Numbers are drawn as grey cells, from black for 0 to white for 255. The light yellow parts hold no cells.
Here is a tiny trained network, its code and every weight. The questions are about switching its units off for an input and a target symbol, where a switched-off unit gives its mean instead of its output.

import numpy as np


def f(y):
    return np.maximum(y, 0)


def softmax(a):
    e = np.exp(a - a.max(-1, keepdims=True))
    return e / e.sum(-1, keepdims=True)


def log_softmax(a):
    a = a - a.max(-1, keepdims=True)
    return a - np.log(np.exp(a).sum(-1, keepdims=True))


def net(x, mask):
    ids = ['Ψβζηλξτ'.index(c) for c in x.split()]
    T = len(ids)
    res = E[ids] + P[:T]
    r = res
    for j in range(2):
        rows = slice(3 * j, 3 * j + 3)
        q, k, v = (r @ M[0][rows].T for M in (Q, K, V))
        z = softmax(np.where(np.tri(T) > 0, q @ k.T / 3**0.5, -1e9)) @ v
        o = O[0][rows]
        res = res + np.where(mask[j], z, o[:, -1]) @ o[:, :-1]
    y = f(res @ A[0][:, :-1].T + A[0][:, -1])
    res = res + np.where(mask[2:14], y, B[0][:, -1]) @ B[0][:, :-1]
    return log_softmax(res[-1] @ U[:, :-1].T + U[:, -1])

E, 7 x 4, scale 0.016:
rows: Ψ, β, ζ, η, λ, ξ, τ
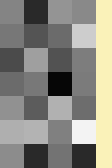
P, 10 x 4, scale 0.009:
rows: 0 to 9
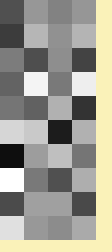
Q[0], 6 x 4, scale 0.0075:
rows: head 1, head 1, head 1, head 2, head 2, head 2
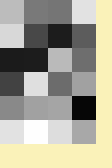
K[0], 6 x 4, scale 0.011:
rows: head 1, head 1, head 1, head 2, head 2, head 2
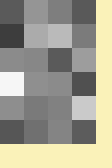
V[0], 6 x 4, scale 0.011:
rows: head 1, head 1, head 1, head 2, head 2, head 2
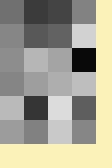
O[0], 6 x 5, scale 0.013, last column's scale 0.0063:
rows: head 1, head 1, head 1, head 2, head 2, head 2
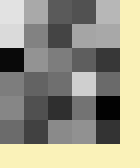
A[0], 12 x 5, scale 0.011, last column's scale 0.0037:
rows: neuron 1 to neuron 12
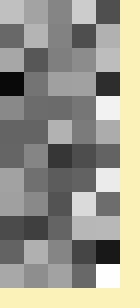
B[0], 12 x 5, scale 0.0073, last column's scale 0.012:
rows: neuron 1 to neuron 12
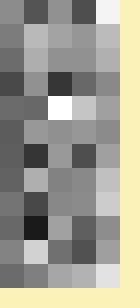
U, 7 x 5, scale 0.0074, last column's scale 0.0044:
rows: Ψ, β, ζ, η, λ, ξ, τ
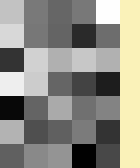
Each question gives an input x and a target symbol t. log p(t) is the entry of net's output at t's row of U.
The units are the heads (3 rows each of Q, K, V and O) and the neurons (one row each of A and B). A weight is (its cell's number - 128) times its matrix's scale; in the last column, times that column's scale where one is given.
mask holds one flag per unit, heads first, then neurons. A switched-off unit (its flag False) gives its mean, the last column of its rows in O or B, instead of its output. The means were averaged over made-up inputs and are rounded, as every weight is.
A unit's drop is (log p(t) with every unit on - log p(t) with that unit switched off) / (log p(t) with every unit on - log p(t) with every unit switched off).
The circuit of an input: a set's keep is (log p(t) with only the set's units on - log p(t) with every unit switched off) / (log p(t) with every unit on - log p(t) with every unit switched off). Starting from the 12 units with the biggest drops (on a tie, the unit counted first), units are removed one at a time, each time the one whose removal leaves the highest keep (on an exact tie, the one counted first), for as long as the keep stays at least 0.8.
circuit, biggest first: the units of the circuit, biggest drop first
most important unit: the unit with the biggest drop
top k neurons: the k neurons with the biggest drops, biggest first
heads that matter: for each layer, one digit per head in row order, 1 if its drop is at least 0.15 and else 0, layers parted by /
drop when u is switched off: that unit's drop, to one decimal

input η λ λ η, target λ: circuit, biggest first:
[head 2; head 1; neuron 7]
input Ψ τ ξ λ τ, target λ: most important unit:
head 2
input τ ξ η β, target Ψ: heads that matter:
00
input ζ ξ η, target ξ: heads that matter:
11
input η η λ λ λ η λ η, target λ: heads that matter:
10
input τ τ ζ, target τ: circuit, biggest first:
[head 1; head 2]
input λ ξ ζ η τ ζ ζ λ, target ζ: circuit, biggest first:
[head 1; head 2]
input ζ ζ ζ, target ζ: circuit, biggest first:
[head 2; head 1; neuron 1]
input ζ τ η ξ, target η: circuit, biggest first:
[head 2; neuron 1]
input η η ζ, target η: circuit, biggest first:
[head 1; head 2]
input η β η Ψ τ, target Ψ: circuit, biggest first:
[head 1; head 2; neuron 12]
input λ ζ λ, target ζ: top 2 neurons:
[neuron 1; neuron 6]
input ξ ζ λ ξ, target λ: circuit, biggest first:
[head 1; head 2; neuron 10]
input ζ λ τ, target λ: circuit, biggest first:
[head 1]
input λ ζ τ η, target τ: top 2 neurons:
[neuron 7; neuron 12]
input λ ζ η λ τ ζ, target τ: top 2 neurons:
[neuron 7; neuron 12]
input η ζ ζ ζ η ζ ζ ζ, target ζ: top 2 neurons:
[neuron 2; neuron 12]
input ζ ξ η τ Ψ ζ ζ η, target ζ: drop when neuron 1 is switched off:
0.2
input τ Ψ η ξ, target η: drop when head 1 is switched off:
0.3
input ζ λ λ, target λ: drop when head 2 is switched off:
0.1
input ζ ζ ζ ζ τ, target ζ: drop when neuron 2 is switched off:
0.0
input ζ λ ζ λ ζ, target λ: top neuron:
[neuron 10]
